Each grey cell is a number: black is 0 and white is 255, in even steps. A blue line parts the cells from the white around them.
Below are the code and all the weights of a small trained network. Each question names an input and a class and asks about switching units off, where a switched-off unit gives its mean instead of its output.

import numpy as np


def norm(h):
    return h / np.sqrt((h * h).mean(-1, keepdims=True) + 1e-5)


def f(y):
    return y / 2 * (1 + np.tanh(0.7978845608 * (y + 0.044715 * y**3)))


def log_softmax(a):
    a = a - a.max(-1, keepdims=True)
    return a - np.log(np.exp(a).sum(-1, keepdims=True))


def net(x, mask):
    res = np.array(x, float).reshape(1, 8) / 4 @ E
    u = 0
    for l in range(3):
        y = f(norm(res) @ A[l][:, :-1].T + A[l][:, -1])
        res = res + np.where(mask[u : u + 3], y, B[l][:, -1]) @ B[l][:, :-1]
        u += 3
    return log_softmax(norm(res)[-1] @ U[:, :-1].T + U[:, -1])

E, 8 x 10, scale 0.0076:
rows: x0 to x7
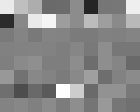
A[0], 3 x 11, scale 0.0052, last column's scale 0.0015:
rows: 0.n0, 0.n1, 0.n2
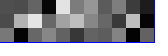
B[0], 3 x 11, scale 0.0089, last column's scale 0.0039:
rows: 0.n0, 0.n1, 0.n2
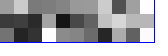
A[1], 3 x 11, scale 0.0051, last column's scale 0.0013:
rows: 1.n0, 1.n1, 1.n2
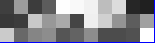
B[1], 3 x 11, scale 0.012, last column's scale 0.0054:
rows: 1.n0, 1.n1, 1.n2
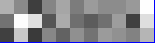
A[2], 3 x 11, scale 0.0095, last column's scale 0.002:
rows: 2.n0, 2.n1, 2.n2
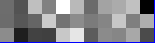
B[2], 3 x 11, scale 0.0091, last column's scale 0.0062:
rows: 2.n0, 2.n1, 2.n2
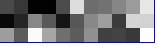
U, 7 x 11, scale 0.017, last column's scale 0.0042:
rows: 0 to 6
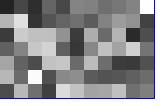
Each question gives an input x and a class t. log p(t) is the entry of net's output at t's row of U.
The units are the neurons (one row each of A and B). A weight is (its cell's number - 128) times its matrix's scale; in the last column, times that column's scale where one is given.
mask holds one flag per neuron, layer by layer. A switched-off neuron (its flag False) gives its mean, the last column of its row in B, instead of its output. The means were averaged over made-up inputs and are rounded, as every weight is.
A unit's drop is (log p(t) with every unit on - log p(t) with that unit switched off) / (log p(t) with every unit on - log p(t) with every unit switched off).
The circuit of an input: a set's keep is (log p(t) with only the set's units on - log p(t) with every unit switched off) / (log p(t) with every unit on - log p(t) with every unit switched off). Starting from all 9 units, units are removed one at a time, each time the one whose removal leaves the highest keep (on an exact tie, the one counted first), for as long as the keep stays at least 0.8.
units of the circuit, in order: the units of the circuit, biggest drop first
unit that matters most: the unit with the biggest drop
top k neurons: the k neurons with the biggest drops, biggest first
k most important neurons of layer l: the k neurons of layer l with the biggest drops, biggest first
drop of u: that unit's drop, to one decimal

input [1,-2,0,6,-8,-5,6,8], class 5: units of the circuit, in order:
[2.n2]
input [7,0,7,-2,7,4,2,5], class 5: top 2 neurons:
[1.n1 0.n2]
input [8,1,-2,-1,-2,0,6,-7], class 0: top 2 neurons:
[2.n0 0.n1]
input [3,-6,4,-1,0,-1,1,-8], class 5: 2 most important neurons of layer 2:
[2.n2 2.n0]
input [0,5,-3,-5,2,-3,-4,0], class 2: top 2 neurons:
[1.n1 0.n2]
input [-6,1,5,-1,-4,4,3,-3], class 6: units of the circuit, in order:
[1.n1 2.n2]
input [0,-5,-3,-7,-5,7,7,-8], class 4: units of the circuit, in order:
[1.n0 0.n0 2.n2]
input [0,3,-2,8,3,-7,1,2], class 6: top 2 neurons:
[0.n2 1.n1]
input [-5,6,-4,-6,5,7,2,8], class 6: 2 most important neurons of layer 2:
[2.n0 2.n2]
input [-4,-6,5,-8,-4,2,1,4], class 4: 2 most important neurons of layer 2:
[2.n0 2.n2]
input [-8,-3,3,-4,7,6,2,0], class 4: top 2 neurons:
[0.n0 1.n0]
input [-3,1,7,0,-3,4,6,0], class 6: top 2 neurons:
[1.n1 2.n0]
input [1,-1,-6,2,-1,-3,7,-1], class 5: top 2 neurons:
[2.n2 0.n2]
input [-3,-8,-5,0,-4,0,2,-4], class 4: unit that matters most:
0.n0
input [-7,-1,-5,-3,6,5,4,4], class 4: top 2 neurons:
[0.n2 1.n0]
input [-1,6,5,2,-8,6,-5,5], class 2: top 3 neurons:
[1.n1 0.n2 2.n1]
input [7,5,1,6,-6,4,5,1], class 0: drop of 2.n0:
0.2
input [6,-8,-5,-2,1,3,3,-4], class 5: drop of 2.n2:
0.2
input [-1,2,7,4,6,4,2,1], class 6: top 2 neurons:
[1.n1 0.n2]
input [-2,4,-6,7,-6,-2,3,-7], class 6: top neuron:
[1.n1]
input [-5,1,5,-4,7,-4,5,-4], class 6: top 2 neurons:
[1.n1 2.n0]
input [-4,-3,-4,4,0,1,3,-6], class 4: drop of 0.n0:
0.1
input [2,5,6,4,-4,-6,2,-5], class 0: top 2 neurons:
[0.n1 2.n0]
